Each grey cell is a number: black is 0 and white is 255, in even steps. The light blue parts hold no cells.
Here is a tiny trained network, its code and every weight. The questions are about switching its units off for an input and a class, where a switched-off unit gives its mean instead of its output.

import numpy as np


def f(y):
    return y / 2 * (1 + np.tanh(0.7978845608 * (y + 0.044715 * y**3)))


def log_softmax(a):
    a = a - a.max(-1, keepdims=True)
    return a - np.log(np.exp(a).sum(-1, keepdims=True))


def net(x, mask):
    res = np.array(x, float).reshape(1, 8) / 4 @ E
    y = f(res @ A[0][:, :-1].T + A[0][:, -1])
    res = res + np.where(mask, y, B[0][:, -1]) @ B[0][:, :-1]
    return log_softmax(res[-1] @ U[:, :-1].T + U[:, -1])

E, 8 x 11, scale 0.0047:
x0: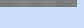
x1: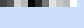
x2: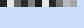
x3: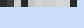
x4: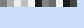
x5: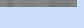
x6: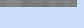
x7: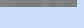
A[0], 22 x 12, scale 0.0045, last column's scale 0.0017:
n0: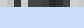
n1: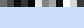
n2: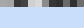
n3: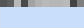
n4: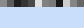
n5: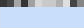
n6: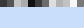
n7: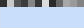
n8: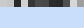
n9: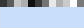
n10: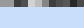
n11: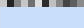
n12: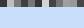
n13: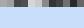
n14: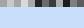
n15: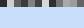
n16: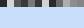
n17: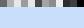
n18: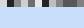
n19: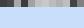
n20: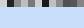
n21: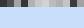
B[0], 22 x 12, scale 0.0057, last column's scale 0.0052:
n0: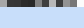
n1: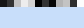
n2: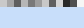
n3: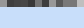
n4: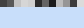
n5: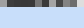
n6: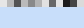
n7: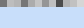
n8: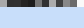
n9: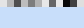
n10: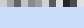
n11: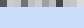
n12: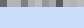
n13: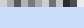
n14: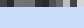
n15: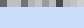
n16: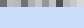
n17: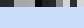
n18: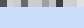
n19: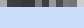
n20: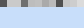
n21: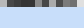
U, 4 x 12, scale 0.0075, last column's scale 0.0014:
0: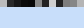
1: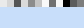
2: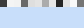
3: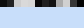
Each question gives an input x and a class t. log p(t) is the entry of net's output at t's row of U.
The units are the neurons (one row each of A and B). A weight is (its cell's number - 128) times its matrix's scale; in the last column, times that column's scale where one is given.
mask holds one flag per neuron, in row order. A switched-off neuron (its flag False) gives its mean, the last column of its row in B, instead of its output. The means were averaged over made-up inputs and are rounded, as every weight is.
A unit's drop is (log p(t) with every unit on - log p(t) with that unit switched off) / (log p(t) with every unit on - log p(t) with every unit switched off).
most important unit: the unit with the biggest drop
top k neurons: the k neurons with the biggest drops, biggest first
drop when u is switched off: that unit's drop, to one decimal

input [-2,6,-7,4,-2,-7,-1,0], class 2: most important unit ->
n18
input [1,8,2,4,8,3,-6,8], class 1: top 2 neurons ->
[n9; n6]
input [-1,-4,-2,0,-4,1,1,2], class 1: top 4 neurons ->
[n17; n14; n2; n13]
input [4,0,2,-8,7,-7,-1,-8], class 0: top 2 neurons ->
[n0; n8]
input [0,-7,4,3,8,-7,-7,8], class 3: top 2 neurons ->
[n17; n14]
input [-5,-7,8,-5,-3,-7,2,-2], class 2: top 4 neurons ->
[n16; n7; n15; n12]
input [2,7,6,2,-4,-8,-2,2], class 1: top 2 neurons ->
[n9; n6]
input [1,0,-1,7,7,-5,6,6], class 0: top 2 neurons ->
[n21; n1]
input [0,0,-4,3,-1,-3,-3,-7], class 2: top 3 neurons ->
[n8; n0; n18]
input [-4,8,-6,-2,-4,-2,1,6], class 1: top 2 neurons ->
[n9; n6]
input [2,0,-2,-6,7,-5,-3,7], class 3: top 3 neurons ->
[n17; n14; n21]
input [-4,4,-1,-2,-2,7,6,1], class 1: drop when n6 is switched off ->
0.1
